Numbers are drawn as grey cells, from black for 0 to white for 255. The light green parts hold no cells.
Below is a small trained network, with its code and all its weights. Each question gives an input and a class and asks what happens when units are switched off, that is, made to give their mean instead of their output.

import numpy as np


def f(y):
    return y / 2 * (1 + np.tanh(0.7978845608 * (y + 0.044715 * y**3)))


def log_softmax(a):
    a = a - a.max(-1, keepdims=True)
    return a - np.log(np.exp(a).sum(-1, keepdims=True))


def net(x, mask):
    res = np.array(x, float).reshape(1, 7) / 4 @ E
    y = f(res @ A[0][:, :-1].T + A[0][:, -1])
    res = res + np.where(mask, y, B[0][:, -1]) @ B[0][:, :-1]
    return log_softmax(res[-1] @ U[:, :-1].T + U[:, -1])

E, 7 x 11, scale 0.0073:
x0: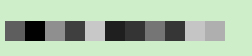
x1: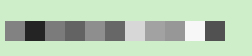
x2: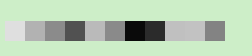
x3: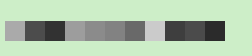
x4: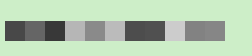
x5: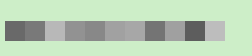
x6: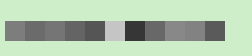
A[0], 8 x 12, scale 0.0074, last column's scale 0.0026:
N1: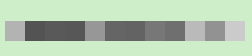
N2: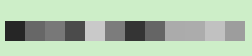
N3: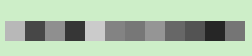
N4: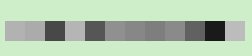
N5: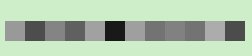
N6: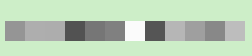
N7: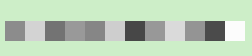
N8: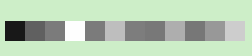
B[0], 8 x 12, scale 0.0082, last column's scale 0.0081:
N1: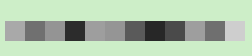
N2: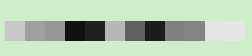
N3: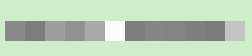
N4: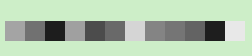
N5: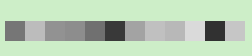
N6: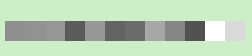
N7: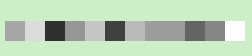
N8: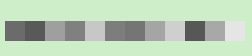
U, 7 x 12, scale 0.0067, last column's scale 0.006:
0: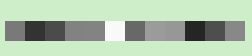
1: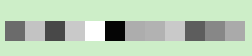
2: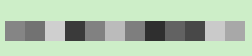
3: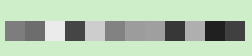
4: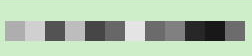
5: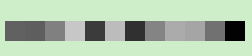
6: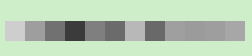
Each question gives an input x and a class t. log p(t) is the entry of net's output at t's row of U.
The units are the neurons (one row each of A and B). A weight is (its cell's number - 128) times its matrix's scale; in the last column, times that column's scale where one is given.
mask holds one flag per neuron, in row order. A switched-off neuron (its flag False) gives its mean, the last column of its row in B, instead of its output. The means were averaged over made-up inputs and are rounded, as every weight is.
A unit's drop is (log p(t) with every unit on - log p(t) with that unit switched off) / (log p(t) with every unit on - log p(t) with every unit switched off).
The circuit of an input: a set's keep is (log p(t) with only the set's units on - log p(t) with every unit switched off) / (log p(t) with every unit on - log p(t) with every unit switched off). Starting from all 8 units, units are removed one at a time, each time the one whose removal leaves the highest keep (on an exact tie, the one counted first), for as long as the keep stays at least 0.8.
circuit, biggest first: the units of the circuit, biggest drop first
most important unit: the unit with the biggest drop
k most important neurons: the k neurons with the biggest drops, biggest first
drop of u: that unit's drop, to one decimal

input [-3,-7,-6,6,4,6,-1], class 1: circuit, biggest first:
(N8)
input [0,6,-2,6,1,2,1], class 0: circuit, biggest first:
(N7 N3)
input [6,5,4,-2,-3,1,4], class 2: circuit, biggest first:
(N2 N7)
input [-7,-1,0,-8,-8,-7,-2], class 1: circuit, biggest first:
(N6 N2)
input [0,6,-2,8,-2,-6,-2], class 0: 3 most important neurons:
(N3 N7 N4)
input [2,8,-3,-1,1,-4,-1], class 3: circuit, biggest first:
(N7 N2 N1)
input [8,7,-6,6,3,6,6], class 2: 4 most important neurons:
(N2 N4 N1 N7)
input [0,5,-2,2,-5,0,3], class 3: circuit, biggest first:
(N2 N7)
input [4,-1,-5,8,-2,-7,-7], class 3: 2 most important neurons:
(N7 N3)
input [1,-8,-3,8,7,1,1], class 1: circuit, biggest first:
(N8 N2)
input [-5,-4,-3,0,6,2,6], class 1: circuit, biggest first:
(N8 N7)
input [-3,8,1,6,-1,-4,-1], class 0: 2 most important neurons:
(N3 N7)
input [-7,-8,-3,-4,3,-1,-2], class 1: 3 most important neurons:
(N8 N7 N2)
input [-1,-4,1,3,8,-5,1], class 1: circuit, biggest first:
(N7)
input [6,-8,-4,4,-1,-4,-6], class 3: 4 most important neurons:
(N7 N4 N8 N6)
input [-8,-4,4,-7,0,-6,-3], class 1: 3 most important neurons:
(N7 N6 N2)
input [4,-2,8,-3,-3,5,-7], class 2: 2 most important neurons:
(N7 N2)
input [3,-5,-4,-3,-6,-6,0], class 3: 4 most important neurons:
(N7 N2 N4 N6)
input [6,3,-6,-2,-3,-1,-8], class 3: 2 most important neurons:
(N7 N8)
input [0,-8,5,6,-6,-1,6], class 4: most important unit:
N4
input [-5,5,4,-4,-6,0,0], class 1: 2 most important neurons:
(N2 N1)
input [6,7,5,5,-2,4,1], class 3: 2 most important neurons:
(N5 N6)
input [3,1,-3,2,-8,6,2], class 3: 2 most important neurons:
(N7 N2)
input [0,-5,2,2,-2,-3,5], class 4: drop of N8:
0.3
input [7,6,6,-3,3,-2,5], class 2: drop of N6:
0.0
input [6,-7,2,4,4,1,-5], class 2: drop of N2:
0.1
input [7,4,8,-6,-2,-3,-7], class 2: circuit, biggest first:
(N2)
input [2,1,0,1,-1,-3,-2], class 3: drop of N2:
0.2
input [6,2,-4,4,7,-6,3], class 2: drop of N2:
0.3
